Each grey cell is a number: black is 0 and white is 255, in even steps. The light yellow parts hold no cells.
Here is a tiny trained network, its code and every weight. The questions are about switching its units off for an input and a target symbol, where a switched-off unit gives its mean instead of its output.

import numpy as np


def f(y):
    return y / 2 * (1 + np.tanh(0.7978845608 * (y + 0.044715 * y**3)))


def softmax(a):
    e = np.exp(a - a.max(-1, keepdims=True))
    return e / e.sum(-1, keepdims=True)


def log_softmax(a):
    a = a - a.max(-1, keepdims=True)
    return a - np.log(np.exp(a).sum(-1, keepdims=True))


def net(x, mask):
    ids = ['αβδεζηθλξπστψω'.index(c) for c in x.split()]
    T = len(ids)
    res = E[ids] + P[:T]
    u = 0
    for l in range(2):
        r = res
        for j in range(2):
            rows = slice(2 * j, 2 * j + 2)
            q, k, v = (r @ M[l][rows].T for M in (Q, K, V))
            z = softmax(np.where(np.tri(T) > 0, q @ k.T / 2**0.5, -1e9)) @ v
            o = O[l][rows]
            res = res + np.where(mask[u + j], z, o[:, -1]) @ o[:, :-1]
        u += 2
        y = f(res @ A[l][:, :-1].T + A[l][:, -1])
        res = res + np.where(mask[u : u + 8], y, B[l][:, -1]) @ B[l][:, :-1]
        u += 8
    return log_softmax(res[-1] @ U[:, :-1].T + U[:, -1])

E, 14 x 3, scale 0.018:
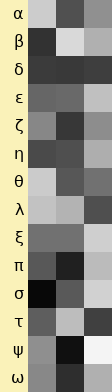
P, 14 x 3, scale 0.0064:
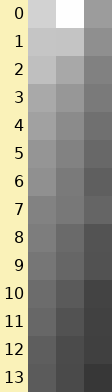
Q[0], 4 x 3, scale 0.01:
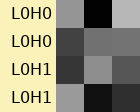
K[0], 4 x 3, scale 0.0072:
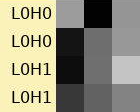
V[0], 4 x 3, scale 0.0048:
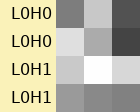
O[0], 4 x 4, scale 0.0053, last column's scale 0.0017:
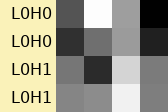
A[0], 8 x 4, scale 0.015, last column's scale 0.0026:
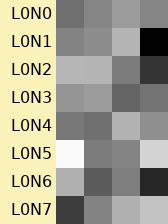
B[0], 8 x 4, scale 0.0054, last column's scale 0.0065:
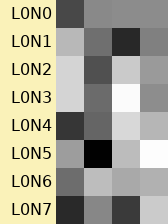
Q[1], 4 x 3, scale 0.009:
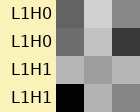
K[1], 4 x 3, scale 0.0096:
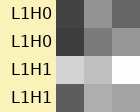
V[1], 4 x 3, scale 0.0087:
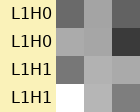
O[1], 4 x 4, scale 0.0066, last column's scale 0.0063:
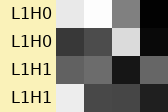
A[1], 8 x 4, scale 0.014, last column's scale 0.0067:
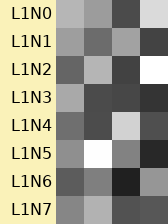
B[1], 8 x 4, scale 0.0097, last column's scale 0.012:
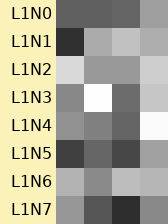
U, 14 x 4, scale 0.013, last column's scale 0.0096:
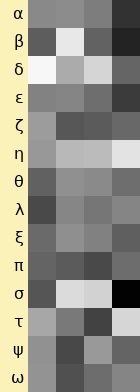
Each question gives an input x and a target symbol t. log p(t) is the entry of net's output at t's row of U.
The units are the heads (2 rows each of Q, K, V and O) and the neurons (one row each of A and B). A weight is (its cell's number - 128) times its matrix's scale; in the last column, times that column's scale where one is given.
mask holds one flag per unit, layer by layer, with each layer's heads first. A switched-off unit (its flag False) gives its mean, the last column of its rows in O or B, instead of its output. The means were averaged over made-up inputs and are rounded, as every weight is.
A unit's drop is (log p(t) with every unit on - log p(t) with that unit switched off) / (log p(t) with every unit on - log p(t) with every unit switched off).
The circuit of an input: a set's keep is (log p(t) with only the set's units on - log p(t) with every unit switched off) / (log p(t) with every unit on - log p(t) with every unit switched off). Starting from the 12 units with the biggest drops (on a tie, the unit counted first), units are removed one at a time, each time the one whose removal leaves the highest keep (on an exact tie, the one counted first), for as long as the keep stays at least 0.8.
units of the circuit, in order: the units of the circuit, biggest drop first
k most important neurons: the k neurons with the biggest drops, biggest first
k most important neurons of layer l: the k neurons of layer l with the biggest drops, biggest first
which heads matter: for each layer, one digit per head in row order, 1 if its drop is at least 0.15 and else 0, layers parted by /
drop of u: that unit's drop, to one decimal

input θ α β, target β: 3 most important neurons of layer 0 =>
[L0N7 L0N5 L0N0]
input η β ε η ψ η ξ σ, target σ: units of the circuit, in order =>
[L1H1 L0N7]
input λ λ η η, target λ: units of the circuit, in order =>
[L1N2 L1N6]
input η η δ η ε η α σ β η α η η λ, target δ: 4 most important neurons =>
[L0N3 L0N2 L0N5 L1N3]
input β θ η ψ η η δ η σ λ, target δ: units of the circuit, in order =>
[L0N3]
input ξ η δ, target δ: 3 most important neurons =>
[L1N6 L1N2 L0N5]
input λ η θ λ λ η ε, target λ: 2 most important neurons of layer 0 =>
[L0N4 L0N7]
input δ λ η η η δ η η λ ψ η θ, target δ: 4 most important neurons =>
[L0N5 L1N3 L1N5 L0N7]
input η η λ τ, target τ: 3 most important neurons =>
[L1N5 L1N7 L0N5]
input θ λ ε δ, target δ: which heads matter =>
01 / 00
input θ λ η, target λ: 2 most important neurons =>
[L0N4 L0N7]
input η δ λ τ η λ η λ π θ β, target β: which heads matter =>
10 / 11
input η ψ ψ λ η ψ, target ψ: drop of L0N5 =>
0.2
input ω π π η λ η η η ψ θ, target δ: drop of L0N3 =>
0.1
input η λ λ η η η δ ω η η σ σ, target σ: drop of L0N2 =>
0.0
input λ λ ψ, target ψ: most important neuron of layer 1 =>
[L1N2]
